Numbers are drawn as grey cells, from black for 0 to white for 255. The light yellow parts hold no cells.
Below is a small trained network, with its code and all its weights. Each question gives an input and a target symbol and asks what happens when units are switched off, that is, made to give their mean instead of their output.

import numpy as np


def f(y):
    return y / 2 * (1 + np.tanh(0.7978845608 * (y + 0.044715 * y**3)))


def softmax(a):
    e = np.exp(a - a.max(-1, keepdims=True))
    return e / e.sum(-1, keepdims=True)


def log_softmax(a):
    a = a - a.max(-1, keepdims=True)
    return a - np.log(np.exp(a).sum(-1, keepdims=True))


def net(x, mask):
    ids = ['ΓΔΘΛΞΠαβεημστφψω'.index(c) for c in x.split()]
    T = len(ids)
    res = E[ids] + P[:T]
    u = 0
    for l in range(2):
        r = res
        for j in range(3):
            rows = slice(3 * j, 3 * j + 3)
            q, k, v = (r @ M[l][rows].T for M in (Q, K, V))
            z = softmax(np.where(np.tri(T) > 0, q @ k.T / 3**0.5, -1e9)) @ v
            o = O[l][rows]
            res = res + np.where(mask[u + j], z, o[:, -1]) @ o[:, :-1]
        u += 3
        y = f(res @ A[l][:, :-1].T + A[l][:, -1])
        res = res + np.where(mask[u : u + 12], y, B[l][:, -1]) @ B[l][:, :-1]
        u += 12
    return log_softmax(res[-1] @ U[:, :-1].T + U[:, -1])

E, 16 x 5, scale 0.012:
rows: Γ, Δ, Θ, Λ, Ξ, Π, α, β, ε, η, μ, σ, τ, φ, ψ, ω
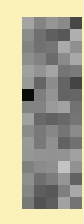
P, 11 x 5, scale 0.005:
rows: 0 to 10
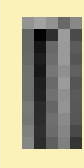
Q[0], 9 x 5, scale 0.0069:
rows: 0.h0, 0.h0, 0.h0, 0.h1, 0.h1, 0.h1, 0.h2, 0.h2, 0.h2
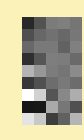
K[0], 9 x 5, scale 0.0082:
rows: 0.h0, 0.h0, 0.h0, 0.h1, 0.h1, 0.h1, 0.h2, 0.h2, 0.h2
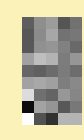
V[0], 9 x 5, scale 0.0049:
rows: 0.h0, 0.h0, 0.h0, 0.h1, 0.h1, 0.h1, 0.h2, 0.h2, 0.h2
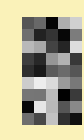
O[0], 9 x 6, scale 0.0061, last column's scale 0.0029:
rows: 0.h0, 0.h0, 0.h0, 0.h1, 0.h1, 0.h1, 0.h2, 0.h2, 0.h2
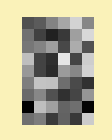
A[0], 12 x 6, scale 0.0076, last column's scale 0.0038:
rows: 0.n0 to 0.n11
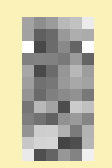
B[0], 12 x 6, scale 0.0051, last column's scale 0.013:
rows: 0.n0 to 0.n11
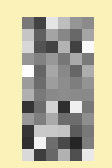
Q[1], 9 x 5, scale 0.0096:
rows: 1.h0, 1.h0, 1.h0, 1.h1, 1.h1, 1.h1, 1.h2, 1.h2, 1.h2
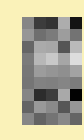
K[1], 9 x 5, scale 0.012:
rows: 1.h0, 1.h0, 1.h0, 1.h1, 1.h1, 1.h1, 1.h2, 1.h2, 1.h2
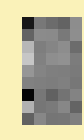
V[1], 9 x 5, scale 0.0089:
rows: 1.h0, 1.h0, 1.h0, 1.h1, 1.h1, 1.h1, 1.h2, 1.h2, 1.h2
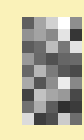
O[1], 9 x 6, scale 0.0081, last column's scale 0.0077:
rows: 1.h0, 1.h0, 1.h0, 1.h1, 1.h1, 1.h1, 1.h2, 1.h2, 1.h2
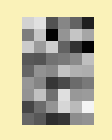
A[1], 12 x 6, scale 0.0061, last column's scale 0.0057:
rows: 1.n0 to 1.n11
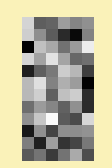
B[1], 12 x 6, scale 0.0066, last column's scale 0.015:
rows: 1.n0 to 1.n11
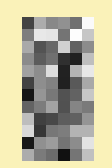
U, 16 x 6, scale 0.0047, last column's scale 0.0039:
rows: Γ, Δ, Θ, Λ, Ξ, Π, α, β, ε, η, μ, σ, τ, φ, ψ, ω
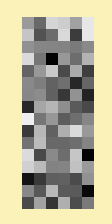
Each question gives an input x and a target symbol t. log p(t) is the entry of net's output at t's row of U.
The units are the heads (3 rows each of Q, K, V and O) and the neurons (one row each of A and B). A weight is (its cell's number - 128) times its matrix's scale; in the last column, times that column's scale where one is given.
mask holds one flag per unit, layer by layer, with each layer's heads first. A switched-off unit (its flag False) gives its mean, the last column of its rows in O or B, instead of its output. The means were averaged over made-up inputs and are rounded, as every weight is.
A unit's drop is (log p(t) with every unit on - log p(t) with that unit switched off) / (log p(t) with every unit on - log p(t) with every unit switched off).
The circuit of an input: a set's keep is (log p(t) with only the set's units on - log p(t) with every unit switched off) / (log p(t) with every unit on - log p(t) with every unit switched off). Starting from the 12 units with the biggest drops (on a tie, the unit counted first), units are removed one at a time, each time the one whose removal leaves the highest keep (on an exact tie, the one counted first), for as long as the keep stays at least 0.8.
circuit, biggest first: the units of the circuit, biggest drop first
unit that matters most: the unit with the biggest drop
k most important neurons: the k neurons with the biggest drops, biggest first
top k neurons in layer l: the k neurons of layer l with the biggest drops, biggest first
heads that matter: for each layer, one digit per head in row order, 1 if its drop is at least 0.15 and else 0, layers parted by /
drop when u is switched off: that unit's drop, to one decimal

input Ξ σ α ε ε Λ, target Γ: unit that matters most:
0.h2
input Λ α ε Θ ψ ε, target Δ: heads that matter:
010 / 100
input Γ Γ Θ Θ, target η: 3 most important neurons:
[0.n10, 1.n6, 0.n9]
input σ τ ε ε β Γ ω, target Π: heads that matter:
111 / 101
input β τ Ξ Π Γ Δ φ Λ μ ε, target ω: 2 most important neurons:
[0.n10, 1.n6]
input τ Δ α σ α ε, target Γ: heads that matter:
001 / 011
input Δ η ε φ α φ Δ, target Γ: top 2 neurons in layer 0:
[0.n2, 0.n11]
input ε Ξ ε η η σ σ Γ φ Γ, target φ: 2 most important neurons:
[1.n10, 1.n4]
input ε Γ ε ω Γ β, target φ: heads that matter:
010 / 101
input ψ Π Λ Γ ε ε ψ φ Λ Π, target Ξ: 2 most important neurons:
[1.n1, 1.n10]
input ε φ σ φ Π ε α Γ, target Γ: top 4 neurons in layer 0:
[0.n11, 0.n2, 0.n0, 0.n4]
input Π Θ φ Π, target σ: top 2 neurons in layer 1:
[1.n4, 1.n9]
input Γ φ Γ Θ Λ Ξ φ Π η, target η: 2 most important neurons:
[0.n10, 1.n6]
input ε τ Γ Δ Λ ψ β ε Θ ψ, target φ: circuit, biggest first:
[1.h2]
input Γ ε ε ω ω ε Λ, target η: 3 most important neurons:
[0.n10, 1.n6, 0.n9]
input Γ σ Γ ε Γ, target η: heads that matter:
110 / 101
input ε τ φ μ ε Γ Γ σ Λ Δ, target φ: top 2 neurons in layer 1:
[1.n10, 1.n4]
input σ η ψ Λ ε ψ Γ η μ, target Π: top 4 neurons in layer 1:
[1.n3, 1.n5, 1.n6, 1.n8]
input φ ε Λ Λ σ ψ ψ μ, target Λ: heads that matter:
110 / 100
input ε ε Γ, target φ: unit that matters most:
1.h2
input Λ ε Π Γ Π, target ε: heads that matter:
111 / 101
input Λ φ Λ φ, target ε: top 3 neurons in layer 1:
[1.n1, 1.n3, 1.n8]
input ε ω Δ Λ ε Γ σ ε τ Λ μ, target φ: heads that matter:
010 / 101
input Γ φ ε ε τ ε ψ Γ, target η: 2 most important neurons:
[0.n10, 1.n6]
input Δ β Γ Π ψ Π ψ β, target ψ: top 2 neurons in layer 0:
[0.n7, 0.n2]
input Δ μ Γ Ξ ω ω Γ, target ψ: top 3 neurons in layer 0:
[0.n7, 0.n2, 0.n11]
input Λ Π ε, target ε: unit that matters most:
0.h1
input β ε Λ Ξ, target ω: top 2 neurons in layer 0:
[0.n10, 0.n9]
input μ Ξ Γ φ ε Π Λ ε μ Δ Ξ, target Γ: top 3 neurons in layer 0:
[0.n10, 0.n11, 0.n2]
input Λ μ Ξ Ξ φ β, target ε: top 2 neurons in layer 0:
[0.n7, 0.n2]
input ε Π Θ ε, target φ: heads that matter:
000 / 101
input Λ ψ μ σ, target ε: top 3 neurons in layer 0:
[0.n7, 0.n2, 0.n11]
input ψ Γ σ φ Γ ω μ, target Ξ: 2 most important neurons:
[1.n1, 1.n10]
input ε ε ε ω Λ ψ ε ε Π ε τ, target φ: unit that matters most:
1.h2
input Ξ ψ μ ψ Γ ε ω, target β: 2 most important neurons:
[0.n10, 1.n6]
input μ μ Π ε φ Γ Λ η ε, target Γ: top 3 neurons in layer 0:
[0.n10, 0.n11, 0.n2]
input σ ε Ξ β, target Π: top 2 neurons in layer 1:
[1.n3, 1.n5]
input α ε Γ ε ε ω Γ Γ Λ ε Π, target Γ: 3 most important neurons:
[0.n11, 0.n2, 0.n0]
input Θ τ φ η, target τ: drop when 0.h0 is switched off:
0.2
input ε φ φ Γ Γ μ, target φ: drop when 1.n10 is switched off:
0.2
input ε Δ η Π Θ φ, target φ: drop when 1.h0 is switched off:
0.4
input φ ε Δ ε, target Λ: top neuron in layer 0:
[0.n10]
